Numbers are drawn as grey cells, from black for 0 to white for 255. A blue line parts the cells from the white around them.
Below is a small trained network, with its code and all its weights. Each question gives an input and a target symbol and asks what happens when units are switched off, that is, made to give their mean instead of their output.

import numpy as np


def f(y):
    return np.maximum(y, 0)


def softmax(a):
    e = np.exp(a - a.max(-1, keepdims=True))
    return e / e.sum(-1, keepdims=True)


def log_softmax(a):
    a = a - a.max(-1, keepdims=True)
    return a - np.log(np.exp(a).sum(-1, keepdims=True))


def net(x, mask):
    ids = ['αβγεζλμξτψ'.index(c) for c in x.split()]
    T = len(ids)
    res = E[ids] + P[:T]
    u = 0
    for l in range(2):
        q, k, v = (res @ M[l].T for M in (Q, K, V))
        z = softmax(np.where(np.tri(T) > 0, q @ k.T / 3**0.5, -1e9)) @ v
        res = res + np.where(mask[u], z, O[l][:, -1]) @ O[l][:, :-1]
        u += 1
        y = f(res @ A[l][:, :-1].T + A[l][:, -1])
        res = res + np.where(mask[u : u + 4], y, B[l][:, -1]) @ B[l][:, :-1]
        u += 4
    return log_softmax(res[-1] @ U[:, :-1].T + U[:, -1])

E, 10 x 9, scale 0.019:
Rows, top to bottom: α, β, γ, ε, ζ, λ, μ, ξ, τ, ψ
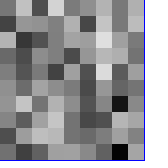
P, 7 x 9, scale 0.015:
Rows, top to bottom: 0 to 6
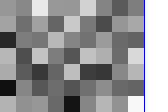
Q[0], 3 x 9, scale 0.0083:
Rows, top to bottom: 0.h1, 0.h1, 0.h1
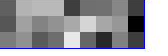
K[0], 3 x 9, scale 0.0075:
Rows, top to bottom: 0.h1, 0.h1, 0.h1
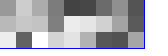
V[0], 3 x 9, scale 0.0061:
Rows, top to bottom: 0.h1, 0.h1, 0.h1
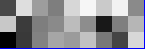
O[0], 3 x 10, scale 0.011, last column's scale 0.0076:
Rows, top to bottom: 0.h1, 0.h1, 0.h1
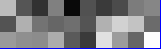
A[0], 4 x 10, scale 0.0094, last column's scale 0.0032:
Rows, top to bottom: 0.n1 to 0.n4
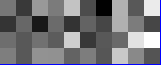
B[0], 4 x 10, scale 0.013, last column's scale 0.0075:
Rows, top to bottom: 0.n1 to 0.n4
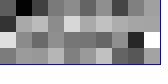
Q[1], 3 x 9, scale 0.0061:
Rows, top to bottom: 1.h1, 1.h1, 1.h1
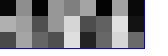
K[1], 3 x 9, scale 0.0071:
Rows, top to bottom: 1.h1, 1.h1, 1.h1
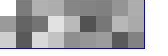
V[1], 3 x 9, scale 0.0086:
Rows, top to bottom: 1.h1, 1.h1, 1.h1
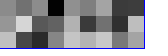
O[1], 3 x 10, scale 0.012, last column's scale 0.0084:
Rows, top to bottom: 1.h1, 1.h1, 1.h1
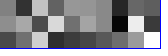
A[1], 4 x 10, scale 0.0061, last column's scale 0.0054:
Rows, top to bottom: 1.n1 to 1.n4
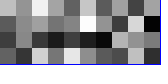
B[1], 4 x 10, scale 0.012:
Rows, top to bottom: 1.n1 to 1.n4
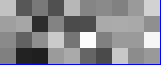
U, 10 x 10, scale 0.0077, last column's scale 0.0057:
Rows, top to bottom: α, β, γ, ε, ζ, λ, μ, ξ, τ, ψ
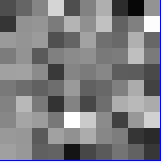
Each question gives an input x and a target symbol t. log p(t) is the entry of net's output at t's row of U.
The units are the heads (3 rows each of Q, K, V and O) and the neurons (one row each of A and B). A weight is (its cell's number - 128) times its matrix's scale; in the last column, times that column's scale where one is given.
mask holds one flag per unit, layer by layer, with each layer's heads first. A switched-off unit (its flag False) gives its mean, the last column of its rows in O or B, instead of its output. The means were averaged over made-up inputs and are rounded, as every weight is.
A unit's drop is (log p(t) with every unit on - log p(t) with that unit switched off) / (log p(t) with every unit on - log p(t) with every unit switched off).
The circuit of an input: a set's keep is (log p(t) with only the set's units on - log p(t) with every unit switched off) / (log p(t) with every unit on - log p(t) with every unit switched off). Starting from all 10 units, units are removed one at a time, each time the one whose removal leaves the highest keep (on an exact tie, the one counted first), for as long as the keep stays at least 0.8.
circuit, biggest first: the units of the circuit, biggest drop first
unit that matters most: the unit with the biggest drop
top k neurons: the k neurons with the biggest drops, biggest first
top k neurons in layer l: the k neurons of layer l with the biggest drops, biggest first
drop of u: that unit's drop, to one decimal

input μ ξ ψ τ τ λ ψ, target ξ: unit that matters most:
0.h1
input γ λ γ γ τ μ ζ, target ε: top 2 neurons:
1.n2, 0.n3
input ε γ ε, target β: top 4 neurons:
0.n2, 0.n3, 1.n1, 0.n1
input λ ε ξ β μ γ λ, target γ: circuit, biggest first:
1.n3, 1.h1, 1.n1
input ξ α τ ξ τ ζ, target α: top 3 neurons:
1.n1, 0.n3, 0.n2
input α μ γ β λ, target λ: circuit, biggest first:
0.n1, 1.h1, 1.n4
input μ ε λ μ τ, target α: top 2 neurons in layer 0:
0.n1, 0.n3
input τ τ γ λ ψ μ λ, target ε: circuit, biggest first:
1.h1, 1.n2, 0.n3
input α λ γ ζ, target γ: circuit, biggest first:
1.h1, 1.n3
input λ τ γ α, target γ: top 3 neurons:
0.n3, 1.n3, 0.n4
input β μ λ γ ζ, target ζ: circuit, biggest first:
0.n3, 0.h1, 1.h1
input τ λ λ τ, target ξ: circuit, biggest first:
0.h1, 1.n1
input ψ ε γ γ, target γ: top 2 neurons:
0.n4, 1.n3
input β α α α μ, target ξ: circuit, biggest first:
0.h1, 1.h1, 0.n3
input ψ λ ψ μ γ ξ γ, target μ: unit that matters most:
1.n3
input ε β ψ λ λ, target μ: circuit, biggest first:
0.h1, 1.n3
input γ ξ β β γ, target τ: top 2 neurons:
1.n3, 0.n3
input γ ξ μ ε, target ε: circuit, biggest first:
1.h1, 1.n2
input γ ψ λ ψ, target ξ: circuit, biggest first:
1.h1, 0.h1
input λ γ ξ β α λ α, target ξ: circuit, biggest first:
0.h1
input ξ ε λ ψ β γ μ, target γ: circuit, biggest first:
1.h1, 1.n3, 0.n3
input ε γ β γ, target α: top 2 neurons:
0.n3, 1.n1
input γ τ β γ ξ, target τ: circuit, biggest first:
0.n3, 1.n3
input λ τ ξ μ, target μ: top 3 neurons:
0.n1, 1.n3, 0.n3
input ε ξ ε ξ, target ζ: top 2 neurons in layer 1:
1.n1, 1.n3
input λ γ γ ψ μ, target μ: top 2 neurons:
1.n3, 0.n2
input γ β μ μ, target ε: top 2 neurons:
1.n2, 0.n3
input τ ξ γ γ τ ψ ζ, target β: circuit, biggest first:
0.h1
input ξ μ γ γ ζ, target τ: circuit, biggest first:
0.n3, 1.h1
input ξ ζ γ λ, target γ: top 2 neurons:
0.n3, 1.n3
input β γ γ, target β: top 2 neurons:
0.n2, 0.n3
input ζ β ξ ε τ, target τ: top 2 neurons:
1.n3, 0.n4
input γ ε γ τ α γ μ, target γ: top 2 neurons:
1.n3, 0.n2
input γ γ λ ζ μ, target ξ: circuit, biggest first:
0.h1
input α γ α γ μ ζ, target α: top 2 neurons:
1.n1, 0.n2
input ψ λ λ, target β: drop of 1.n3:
0.1
